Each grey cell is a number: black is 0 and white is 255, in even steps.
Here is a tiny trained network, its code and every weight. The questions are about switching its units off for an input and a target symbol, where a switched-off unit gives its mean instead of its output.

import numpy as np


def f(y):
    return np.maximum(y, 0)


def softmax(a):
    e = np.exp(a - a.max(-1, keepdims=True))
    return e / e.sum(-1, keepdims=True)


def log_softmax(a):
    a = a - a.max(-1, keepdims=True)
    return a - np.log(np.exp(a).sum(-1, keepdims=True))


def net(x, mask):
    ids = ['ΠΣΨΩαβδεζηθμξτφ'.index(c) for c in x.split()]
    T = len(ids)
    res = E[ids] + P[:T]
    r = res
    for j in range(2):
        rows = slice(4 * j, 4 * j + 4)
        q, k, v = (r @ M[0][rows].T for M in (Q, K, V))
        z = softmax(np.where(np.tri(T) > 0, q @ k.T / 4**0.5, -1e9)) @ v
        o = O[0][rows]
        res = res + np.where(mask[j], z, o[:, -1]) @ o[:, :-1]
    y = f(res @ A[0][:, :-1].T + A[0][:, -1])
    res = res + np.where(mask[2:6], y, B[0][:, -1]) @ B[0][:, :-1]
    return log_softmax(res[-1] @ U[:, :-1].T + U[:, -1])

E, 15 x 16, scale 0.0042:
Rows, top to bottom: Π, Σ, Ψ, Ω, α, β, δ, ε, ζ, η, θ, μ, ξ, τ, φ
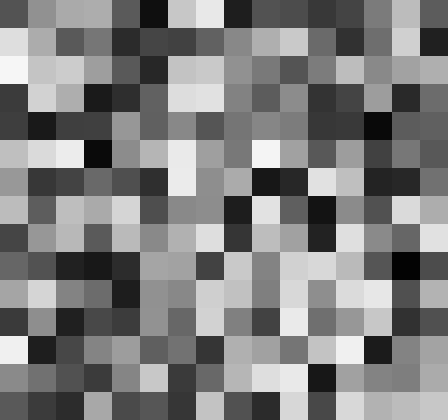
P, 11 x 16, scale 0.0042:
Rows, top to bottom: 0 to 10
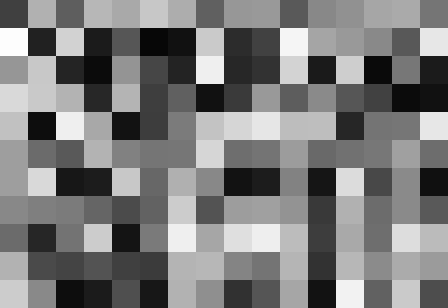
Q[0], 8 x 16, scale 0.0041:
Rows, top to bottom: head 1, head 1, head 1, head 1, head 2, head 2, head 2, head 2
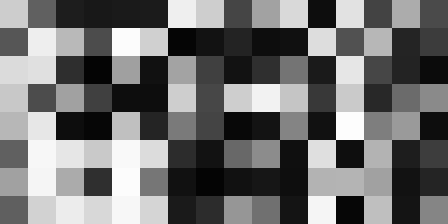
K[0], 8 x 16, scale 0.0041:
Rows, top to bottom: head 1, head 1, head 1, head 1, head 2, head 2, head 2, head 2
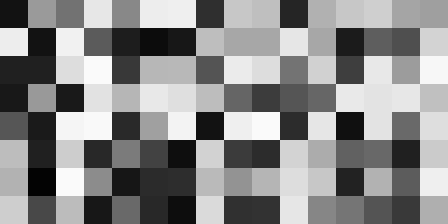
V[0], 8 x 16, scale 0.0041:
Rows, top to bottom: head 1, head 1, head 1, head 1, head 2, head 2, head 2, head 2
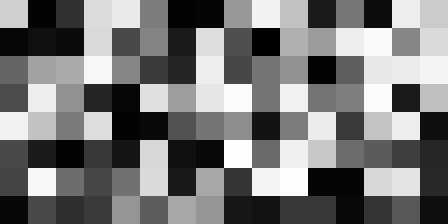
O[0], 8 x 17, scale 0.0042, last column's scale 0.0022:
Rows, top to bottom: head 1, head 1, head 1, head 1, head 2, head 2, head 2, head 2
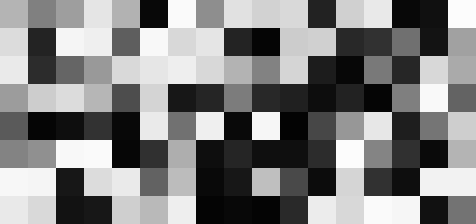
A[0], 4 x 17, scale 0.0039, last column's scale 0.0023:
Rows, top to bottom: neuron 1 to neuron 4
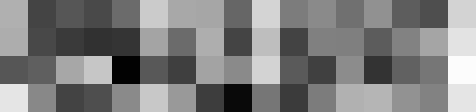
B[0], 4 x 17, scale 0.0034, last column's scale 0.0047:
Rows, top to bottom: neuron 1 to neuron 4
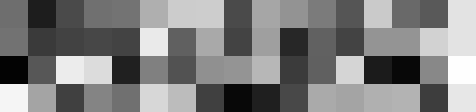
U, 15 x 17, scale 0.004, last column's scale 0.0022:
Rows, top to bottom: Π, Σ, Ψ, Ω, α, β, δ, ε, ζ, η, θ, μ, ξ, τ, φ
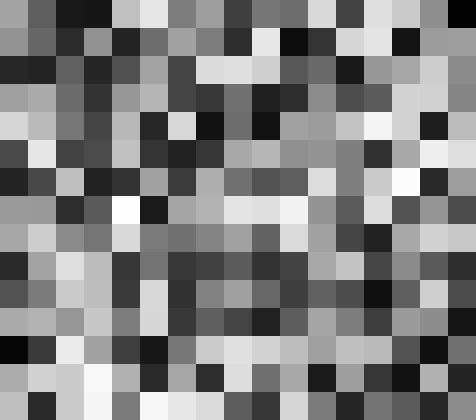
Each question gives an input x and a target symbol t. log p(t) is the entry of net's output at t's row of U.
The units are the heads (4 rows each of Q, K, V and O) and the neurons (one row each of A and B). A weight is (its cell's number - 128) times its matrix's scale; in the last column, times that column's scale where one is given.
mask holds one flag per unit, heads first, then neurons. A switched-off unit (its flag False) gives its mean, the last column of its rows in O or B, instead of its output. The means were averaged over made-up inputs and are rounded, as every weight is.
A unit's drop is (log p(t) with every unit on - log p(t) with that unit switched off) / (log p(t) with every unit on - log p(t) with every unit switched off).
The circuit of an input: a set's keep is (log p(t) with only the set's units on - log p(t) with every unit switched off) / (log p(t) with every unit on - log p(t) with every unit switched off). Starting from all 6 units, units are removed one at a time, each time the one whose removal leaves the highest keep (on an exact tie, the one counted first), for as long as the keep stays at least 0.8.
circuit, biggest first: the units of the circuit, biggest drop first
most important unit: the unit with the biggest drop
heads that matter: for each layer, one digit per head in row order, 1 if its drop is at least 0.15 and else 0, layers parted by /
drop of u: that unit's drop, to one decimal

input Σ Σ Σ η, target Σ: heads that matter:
01
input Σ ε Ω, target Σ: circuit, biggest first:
[head 2; head 1]
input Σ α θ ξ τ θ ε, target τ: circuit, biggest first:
[head 2; head 1; neuron 2]
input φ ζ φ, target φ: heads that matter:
10
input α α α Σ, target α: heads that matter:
01
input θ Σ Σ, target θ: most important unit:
head 1
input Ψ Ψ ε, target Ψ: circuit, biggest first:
[head 2; head 1]
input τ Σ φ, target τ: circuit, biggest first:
[head 2; head 1]
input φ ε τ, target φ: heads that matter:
10
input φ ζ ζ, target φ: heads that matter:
10
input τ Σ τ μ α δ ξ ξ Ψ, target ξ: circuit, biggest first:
[head 1; head 2; neuron 4]
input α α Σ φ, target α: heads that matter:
01
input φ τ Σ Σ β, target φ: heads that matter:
10
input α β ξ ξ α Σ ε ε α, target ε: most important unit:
head 2
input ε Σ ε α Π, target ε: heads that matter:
11
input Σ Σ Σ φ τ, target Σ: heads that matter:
01
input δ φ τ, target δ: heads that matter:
11
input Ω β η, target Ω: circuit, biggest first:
[head 1; head 2]
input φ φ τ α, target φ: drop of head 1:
0.9
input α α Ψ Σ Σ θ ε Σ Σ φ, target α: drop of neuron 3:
0.2
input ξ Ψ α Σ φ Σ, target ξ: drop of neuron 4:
0.2
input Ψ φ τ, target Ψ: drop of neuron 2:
0.1
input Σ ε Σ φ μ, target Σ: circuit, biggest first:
[head 2]
